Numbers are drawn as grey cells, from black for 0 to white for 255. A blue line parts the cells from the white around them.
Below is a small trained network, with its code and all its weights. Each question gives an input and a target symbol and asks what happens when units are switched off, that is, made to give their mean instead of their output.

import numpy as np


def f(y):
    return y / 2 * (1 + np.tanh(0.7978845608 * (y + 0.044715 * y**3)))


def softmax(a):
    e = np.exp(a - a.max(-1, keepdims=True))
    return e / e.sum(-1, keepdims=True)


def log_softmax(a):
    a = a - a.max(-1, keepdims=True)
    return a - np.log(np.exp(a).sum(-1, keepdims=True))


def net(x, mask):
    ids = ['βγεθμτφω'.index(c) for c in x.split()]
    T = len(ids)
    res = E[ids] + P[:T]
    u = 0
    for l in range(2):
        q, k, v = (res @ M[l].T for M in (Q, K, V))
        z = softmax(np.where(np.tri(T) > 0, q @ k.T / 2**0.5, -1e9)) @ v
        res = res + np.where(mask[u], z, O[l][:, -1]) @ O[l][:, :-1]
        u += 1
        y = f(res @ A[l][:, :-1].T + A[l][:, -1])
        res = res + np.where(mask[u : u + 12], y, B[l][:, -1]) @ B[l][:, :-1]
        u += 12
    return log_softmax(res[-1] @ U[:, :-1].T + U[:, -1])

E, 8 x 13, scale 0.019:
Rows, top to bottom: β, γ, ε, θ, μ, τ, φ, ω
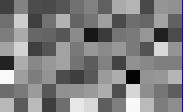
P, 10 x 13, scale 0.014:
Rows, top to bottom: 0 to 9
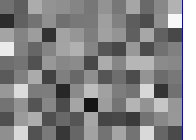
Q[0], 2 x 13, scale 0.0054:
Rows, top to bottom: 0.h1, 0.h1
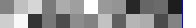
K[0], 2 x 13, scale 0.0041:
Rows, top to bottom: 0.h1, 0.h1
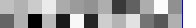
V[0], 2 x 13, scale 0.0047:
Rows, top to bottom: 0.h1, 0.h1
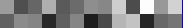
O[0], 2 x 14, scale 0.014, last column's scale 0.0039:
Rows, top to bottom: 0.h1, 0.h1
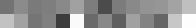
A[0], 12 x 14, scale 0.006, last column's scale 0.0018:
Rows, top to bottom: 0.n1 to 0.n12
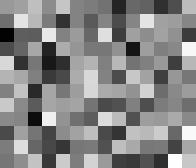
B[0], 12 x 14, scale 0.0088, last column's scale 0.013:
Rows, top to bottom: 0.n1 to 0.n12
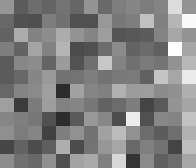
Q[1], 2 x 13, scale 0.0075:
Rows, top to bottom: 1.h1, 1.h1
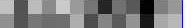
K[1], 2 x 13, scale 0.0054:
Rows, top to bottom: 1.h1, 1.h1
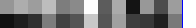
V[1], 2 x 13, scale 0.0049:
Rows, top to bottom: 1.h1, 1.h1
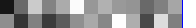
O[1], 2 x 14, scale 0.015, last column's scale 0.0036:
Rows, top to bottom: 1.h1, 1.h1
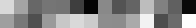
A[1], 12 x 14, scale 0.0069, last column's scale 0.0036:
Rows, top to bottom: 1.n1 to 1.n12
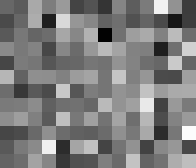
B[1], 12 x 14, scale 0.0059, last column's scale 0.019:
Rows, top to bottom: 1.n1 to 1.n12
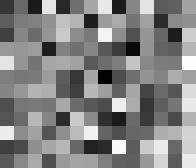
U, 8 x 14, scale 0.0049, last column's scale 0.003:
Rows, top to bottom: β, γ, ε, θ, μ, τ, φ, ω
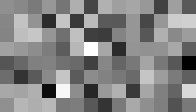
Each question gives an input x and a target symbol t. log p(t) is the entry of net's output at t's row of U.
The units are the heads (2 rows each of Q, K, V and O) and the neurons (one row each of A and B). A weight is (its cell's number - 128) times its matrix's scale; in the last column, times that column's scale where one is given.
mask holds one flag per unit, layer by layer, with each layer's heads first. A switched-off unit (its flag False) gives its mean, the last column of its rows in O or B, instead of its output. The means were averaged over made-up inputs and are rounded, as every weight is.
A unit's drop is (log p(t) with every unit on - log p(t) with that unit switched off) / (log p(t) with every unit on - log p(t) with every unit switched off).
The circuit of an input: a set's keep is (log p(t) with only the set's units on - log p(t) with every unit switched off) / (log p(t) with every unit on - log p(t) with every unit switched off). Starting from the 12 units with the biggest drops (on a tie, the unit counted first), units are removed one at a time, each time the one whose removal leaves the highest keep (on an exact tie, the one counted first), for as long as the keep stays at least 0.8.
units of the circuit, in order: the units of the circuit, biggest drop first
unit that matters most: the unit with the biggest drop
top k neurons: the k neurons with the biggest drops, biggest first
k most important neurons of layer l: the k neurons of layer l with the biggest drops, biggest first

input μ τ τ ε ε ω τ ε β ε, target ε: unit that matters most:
0.h1
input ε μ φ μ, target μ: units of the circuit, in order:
1.h1, 1.n1, 0.n3
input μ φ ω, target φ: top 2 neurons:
0.n2, 1.n4
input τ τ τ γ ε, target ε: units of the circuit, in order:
1.h1, 0.h1, 1.n3
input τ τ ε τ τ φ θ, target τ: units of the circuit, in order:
1.h1, 0.n9, 1.n11, 0.n7
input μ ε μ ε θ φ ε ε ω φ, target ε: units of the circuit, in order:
1.h1, 0.n7, 0.n6, 1.n11
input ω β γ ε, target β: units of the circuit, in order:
0.h1, 1.h1
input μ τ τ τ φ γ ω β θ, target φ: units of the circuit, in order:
0.h1, 0.n6, 0.n10, 0.n9
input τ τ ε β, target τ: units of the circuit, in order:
1.h1, 0.n9, 1.n3
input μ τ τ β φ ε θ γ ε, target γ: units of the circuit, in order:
1.n10, 0.n1
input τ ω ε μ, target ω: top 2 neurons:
0.n12, 1.n8
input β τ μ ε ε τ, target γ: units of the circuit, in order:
1.n11, 1.n3
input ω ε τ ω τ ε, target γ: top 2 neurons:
1.n10, 0.n1
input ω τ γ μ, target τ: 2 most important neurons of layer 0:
0.n12, 0.n9
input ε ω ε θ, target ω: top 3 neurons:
0.n12, 1.n6, 1.n9
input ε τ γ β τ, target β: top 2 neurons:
1.n8, 0.n11
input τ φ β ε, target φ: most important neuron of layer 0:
0.n12
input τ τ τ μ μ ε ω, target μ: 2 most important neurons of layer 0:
0.n6, 0.n3
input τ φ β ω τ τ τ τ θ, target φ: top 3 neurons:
0.n10, 1.n2, 0.n6
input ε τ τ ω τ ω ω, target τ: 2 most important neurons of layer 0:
0.n9, 0.n6
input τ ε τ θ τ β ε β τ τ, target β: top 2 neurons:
1.n8, 0.n7
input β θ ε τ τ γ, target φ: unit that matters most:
1.n2
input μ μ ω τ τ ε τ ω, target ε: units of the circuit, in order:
0.n6, 1.h1
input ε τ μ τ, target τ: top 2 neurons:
0.n12, 1.n11
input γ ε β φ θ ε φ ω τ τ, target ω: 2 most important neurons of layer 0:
0.n6, 0.n10
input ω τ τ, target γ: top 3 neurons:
0.n4, 0.n6, 1.n11
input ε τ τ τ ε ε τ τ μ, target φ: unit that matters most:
0.n6
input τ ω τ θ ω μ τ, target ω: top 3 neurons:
1.n8, 1.n9, 0.n10
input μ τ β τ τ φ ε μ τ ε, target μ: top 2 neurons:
1.n1, 0.n3
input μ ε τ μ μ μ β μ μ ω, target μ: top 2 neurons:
0.n6, 1.n1
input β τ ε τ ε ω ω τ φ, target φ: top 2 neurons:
0.n10, 1.n2
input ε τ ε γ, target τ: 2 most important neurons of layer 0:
0.n12, 0.n9
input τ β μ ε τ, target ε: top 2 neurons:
0.n8, 0.n11
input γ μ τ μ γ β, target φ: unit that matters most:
0.n2
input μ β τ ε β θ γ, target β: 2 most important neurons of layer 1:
1.n8, 1.n12
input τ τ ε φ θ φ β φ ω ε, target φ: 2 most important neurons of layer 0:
0.n3, 0.n11
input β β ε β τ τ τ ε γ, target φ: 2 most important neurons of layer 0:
0.n10, 0.n6
